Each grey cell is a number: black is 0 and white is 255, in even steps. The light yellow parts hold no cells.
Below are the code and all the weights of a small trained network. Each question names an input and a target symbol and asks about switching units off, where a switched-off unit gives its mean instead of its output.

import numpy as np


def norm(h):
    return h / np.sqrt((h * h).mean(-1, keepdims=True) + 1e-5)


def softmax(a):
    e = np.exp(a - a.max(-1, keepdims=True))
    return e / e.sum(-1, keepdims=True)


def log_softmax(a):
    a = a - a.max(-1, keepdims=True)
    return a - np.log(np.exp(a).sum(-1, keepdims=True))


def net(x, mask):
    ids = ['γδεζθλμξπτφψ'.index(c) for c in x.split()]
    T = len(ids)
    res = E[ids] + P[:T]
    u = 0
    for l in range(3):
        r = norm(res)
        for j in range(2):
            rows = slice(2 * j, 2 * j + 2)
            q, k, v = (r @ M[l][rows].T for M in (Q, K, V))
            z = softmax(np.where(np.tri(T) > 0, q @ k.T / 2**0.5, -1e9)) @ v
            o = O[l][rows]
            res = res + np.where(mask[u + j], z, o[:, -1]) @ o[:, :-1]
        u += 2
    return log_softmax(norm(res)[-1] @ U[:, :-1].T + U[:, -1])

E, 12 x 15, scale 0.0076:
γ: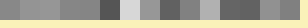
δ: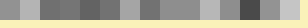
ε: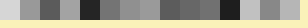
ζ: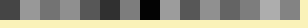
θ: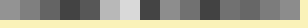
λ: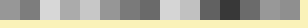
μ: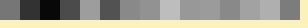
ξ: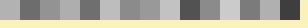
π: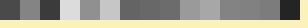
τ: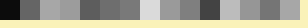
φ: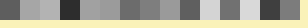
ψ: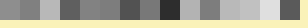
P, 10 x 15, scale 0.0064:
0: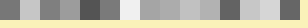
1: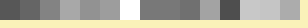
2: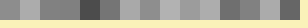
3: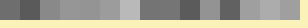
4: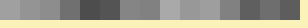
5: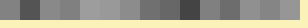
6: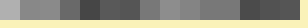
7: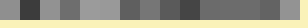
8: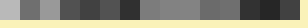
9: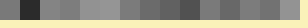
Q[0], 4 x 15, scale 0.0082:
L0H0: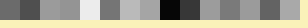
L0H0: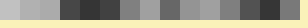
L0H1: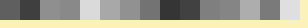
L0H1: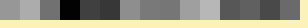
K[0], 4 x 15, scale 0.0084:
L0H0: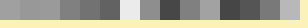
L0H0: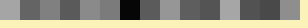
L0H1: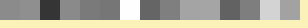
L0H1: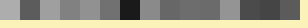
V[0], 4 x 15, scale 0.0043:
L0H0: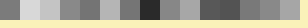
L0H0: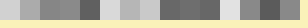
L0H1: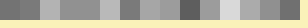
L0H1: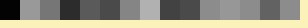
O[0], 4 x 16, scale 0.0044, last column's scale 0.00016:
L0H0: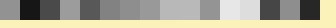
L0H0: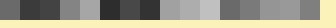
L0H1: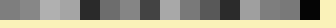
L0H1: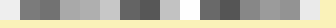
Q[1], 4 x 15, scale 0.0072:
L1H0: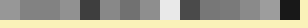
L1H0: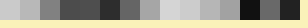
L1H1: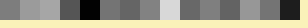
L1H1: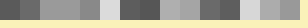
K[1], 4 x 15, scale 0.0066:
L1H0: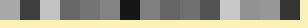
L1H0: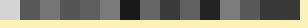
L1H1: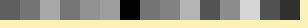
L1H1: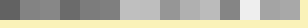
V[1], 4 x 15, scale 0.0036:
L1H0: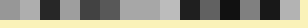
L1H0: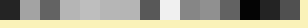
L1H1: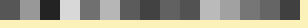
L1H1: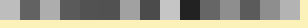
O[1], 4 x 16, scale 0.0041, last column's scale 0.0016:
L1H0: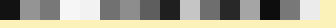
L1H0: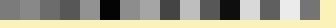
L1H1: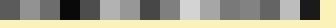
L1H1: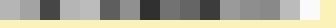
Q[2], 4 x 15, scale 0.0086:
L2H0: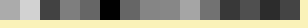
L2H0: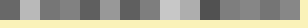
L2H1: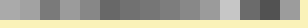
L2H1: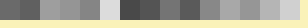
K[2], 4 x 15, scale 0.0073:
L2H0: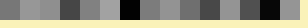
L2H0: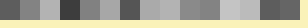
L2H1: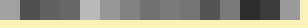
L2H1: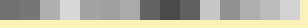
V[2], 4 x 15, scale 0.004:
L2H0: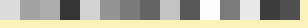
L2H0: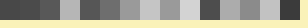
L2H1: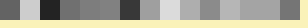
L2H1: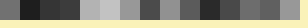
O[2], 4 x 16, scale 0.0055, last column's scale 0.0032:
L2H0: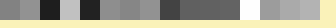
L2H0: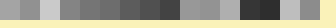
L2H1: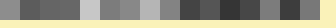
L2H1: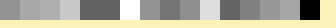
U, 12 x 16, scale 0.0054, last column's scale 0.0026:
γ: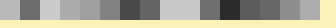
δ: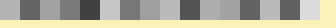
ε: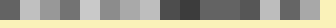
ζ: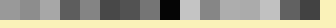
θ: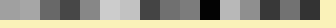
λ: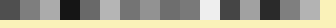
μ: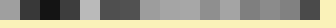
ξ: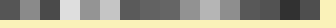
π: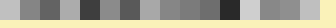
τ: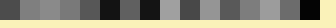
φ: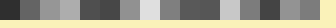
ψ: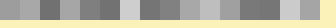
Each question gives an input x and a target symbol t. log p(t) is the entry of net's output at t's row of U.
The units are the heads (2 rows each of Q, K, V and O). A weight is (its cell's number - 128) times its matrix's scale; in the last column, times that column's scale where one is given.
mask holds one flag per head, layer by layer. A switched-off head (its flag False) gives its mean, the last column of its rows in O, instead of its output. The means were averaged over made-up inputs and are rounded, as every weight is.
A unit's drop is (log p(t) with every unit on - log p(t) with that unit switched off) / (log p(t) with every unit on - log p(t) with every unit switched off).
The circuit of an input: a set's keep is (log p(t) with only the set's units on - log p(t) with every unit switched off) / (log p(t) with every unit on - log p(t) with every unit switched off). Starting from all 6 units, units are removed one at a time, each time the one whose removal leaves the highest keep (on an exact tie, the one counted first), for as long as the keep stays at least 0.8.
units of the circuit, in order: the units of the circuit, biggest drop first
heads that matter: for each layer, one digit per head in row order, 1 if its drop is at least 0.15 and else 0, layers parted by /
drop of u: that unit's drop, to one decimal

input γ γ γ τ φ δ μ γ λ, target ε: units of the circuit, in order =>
[L0H1 L0H0]
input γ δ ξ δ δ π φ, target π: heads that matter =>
00 / 00 / 10
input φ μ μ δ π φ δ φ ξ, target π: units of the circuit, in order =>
[L2H0]
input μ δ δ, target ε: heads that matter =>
10 / 00 / 00
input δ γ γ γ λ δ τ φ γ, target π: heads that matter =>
01 / 00 / 10
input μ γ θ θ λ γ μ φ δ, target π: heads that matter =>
00 / 00 / 10
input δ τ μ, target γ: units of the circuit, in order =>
[L0H1 L2H0]
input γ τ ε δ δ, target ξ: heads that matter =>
00 / 10 / 00
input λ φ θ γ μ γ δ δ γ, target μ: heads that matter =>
01 / 00 / 10
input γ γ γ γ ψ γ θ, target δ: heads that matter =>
00 / 10 / 00
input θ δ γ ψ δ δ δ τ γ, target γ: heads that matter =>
01 / 00 / 00
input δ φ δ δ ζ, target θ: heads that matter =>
10 / 00 / 00
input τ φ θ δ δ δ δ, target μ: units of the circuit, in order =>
[L0H1 L0H0 L2H1]
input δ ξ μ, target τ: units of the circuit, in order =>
[L0H1]
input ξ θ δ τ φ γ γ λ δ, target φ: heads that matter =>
11 / 00 / 00
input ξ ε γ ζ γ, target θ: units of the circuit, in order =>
[L0H0 L2H1]
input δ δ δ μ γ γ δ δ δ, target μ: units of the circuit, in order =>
[L0H1 L2H0]
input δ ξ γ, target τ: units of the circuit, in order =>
[L0H1 L0H0]
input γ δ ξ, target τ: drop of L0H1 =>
0.5
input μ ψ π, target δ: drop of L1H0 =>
0.9
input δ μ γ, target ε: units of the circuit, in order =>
[L0H0]
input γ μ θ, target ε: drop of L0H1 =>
0.1
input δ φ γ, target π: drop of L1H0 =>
0.0
